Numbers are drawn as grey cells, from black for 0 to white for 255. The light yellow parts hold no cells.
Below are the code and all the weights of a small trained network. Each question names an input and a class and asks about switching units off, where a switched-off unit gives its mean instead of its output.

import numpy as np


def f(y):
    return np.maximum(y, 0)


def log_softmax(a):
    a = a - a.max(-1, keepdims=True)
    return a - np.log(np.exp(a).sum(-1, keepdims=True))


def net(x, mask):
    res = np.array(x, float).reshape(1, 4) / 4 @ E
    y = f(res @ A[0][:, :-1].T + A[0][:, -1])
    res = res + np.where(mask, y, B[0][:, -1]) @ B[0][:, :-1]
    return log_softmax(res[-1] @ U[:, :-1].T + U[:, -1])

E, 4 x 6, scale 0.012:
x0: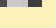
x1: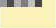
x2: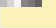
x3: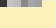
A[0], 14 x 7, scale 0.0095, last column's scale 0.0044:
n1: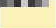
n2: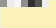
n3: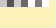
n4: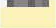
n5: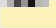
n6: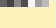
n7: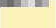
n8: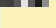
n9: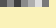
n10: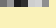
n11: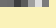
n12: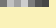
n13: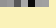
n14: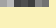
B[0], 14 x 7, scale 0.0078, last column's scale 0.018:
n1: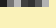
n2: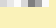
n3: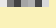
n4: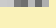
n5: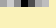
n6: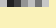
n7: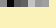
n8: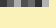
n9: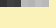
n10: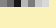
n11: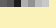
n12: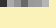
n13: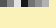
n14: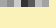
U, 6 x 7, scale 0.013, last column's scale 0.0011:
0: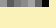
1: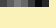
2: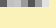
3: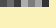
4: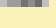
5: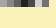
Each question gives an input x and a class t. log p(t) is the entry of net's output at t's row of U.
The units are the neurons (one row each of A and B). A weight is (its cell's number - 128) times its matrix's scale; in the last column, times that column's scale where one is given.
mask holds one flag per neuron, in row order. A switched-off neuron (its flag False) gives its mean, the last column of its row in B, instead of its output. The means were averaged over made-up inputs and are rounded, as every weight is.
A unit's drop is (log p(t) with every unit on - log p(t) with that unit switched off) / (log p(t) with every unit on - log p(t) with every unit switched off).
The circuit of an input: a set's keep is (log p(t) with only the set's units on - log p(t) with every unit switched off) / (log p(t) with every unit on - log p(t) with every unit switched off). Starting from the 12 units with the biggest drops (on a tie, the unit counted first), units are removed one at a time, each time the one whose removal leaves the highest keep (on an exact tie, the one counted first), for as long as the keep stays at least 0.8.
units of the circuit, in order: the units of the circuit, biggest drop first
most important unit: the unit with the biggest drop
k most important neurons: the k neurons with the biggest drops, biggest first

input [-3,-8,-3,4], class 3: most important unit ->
n9
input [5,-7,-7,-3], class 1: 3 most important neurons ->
(n1, n8, n2)
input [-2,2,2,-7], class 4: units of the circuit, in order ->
(n4, n10)
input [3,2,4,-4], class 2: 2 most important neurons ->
(n6, n2)
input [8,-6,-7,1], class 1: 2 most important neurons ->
(n8, n1)
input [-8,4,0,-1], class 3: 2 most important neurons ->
(n10, n11)
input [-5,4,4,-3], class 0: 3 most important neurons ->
(n2, n5, n6)
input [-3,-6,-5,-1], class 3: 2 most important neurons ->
(n9, n11)
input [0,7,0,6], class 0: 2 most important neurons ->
(n7, n5)
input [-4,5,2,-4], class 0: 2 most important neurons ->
(n2, n5)
